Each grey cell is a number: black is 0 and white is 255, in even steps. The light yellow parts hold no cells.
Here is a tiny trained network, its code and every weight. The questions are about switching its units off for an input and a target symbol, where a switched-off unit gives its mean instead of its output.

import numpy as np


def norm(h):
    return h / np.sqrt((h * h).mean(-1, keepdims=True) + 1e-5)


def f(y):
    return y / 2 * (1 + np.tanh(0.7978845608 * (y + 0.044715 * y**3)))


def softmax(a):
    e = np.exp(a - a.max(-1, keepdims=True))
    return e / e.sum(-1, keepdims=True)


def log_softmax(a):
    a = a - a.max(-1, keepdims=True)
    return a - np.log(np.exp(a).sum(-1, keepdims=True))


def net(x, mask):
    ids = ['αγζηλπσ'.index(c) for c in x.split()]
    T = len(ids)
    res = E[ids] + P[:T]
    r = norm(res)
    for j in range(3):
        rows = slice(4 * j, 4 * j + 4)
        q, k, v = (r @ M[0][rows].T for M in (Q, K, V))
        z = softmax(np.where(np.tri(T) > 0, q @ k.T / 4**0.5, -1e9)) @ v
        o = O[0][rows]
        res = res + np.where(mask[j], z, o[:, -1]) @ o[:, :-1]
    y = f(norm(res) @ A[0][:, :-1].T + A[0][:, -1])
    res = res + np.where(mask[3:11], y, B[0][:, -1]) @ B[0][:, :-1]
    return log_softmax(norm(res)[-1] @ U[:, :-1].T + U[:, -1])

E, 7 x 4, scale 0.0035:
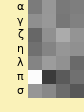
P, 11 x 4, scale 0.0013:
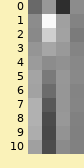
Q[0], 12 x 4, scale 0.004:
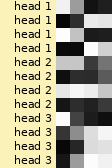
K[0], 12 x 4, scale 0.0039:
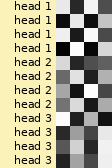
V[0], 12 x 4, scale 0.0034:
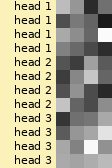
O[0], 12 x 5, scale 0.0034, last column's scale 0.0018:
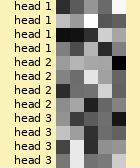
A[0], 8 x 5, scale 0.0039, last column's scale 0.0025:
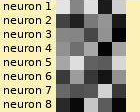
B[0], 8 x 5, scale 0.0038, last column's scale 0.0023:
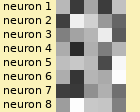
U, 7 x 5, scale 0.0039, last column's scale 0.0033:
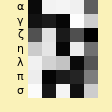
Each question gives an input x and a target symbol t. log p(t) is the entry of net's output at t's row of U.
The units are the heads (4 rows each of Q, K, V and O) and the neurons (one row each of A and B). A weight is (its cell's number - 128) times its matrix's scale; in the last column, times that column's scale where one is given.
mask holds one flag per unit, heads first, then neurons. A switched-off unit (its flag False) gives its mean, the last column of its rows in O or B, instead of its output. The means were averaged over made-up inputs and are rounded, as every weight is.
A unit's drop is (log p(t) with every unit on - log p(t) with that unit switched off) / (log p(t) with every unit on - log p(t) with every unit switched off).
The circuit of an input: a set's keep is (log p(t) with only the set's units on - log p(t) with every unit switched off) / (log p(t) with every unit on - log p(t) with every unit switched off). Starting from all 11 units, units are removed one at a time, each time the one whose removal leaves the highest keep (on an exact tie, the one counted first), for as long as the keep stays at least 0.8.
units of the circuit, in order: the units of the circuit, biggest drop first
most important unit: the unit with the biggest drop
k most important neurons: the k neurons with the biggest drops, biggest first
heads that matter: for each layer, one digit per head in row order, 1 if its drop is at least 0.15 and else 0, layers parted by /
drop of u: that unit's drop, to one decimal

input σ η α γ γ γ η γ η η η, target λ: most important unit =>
head 2
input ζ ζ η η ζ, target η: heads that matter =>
101
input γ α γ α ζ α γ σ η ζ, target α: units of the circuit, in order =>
(neuron 8; neuron 5; neuron 6)
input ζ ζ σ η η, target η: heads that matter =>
101
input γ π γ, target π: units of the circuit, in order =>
(head 2; head 1; neuron 6)
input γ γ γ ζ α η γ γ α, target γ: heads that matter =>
100
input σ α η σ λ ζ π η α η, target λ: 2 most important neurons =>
(neuron 5; neuron 6)
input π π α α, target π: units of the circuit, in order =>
(head 2; neuron 6)
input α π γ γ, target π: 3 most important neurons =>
(neuron 6; neuron 8; neuron 5)
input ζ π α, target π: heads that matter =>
100
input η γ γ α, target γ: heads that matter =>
110
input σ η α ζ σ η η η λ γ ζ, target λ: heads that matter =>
011
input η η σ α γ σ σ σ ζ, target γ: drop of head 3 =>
0.1
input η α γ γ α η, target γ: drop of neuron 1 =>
0.0
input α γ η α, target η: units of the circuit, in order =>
(head 1)
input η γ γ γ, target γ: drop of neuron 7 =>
0.1
